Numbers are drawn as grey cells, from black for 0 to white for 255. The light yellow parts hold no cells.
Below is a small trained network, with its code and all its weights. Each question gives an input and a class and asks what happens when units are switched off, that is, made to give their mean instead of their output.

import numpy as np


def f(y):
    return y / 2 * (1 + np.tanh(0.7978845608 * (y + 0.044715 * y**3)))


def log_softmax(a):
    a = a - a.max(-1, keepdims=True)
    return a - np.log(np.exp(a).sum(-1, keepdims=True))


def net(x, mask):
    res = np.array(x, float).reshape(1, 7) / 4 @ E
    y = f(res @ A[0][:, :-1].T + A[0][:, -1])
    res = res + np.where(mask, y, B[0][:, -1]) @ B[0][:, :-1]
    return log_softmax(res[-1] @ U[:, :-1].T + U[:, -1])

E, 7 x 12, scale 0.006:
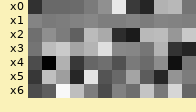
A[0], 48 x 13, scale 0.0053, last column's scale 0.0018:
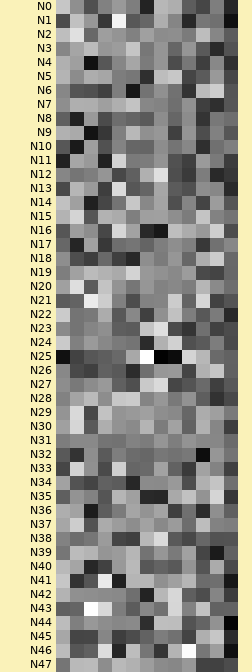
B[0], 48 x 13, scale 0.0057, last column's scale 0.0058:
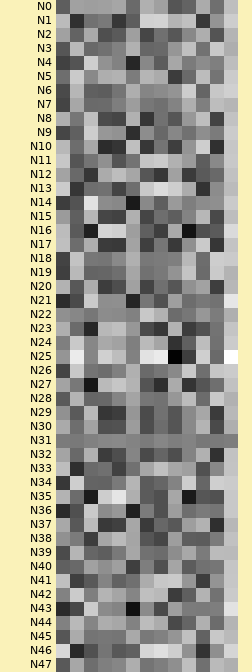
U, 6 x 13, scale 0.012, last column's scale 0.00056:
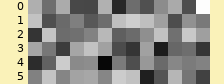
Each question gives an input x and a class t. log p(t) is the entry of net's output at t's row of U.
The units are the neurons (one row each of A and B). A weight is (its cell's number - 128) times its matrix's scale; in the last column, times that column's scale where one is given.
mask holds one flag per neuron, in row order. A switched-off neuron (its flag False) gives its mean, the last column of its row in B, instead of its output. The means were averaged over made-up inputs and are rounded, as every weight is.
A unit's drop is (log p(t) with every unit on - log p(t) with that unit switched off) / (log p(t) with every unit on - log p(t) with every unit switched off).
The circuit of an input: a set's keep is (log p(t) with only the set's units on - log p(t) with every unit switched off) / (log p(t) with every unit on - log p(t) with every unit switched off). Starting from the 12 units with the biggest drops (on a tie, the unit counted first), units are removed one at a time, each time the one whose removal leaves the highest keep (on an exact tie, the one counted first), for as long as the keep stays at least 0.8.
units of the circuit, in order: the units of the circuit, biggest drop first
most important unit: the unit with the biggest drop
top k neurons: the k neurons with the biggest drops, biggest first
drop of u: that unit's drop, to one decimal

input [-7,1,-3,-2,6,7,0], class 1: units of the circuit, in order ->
[N1]
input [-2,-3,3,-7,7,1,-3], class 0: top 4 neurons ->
[N17 N32 N10 N8]
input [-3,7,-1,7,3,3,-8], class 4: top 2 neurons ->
[N36 N14]
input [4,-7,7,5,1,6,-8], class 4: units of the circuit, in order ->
[N9 N40]
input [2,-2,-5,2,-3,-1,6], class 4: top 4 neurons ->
[N43 N21 N16 N35]
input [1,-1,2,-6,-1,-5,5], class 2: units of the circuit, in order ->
[N18 N34]
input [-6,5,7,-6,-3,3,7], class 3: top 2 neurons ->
[N16 N35]
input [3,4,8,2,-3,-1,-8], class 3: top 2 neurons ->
[N35 N16]
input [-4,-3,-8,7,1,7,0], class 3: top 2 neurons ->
[N27 N23]
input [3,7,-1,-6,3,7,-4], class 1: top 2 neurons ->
[N11 N13]
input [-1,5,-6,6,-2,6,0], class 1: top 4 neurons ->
[N1 N13 N33 N11]
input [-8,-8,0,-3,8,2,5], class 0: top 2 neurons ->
[N10 N17]
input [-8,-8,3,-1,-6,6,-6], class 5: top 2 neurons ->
[N42 N0]
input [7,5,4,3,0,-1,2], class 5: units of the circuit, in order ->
[N25]
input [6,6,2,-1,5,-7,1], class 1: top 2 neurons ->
[N46 N41]
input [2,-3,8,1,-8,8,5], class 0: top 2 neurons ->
[N37 N15]
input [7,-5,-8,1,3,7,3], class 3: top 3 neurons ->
[N27 N23 N12]
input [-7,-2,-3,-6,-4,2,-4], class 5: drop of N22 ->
0.1
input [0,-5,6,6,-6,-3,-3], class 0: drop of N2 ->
0.2
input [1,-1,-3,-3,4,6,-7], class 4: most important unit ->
N36
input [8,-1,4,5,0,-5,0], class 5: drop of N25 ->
1.7
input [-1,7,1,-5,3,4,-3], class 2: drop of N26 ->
0.2
